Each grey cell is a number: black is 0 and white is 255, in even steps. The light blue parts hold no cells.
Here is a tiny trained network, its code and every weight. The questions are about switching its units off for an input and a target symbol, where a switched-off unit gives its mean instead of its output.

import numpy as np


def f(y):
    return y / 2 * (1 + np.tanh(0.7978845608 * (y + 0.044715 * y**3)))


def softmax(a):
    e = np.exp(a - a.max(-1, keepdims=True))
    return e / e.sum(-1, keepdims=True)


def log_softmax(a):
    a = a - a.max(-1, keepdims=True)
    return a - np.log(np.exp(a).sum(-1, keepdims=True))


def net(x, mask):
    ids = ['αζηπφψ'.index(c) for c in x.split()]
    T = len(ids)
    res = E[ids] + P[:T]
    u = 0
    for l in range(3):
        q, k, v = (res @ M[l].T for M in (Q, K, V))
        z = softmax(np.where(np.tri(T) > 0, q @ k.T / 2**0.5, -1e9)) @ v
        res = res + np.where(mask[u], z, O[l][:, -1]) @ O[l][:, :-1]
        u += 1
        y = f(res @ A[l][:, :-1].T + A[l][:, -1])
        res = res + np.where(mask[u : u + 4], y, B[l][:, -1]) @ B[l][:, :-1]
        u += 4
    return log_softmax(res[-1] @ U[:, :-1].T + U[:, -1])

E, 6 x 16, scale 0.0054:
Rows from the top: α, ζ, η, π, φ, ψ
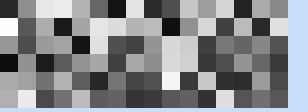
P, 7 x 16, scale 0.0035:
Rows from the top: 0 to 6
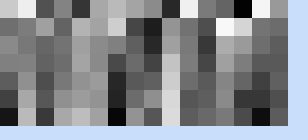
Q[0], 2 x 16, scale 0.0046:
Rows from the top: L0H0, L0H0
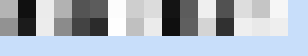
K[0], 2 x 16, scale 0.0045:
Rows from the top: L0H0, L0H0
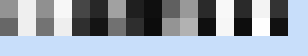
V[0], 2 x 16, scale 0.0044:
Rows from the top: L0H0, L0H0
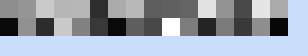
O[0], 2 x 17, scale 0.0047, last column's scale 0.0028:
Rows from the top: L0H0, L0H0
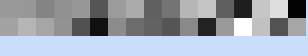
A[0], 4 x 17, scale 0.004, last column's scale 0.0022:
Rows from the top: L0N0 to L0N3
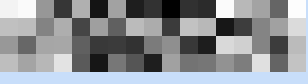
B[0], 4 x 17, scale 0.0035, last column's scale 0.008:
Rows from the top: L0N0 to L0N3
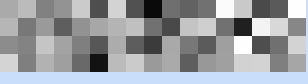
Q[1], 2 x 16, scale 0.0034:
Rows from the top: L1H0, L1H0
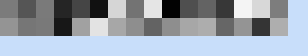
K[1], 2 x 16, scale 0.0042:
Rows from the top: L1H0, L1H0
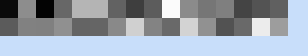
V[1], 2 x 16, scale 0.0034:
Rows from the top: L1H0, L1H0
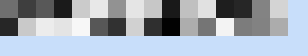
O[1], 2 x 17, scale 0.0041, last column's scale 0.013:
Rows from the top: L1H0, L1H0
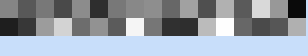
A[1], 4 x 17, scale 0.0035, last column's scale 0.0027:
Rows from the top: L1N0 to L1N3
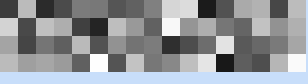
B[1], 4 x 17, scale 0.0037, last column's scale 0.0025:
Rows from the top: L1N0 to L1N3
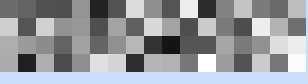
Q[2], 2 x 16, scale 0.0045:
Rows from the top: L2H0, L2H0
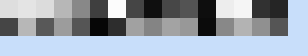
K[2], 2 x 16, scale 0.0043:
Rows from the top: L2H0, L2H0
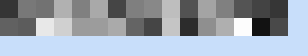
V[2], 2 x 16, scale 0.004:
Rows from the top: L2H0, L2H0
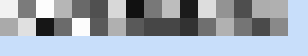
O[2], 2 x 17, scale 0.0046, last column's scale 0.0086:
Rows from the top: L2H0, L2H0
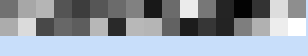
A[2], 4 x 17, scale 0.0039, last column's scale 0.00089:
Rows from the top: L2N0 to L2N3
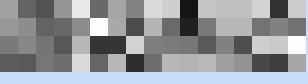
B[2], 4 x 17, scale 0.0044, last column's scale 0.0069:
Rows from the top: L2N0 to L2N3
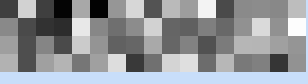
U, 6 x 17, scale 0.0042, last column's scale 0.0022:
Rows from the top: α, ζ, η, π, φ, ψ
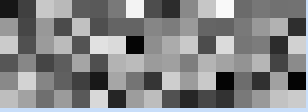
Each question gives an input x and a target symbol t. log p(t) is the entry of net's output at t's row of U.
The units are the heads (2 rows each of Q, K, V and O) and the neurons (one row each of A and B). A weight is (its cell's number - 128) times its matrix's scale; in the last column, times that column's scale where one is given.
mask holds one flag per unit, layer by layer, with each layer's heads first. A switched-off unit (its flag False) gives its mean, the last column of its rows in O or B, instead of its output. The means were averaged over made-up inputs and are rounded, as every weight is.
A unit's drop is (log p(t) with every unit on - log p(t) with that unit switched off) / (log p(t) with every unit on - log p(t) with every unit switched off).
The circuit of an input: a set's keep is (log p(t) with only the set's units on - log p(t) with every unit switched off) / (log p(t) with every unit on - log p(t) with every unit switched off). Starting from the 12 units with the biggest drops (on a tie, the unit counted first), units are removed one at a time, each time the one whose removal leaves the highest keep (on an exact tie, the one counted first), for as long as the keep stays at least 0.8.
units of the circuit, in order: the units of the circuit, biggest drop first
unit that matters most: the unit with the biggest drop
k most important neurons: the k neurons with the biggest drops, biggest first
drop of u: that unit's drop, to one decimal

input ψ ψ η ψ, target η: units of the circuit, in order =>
[L1N2; L2H0; L0N0; L2N3]
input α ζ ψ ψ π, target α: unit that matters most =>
L0H0
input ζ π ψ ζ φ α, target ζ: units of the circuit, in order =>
[L1H0; L0H0; L0N1; L2N2]
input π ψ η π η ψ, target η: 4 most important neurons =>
[L1N2; L0N2; L2N3; L0N0]
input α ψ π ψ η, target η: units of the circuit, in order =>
[L0H0; L2H0; L1N2; L0N2]
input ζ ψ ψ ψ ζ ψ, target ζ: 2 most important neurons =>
[L0N0; L0N1]
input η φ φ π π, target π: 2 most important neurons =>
[L2N0; L1N0]
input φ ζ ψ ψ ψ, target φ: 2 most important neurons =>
[L1N1; L0N3]
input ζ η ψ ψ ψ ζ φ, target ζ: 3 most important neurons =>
[L0N1; L2N2; L0N2]
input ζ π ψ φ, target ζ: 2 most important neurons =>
[L2N2; L0N1]
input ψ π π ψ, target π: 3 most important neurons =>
[L1N2; L2N0; L0N3]
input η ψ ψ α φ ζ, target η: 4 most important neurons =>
[L0N0; L1N3; L2N3; L2N0]
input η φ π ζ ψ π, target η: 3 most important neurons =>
[L1N3; L2N3; L0N0]
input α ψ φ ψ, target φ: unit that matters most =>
L2H0
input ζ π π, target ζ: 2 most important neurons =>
[L2N2; L0N1]
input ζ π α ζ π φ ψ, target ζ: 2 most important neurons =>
[L0N1; L0N0]
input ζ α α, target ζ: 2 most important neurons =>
[L2N2; L0N1]
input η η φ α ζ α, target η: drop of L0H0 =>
0.5
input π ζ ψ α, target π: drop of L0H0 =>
1.3
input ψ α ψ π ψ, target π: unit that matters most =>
L1N2
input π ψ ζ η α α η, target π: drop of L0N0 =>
0.2
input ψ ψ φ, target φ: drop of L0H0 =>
0.3
